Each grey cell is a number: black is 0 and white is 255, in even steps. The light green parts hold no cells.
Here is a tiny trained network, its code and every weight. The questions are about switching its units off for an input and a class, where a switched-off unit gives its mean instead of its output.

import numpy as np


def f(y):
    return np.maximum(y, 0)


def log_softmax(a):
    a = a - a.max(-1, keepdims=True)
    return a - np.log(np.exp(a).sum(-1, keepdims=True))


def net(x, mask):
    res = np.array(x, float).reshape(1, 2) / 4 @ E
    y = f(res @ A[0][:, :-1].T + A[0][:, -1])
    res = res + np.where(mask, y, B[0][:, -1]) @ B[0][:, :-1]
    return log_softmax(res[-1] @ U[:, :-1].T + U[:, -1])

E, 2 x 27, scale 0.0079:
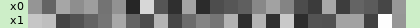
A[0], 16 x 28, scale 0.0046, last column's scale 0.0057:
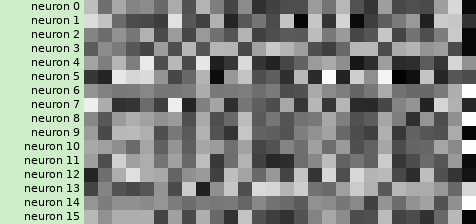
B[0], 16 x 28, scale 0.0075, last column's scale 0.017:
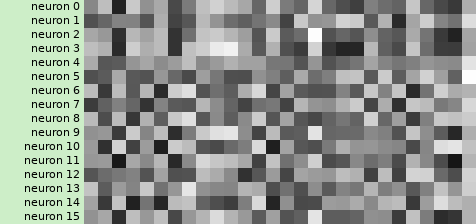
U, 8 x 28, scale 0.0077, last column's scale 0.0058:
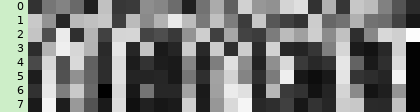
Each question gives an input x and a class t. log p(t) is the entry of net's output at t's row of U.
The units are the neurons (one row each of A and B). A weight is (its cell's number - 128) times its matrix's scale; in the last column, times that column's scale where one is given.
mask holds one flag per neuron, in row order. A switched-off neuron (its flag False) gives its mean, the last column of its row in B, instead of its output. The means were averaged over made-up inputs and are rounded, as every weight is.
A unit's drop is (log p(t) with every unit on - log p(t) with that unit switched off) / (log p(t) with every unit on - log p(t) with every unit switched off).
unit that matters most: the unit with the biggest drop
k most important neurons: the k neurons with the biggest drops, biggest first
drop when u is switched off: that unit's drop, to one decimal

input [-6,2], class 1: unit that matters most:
neuron 3
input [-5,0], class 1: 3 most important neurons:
(neuron 3; neuron 10; neuron 8)
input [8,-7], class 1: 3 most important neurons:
(neuron 4; neuron 11; neuron 9)
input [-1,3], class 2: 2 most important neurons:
(neuron 12; neuron 5)
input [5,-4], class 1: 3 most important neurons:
(neuron 7; neuron 1; neuron 4)
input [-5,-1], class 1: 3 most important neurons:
(neuron 3; neuron 10; neuron 8)
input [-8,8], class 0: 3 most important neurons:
(neuron 1; neuron 7; neuron 4)
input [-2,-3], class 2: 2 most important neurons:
(neuron 1; neuron 7)
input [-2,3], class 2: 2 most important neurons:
(neuron 12; neuron 5)
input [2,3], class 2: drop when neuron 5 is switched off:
0.2
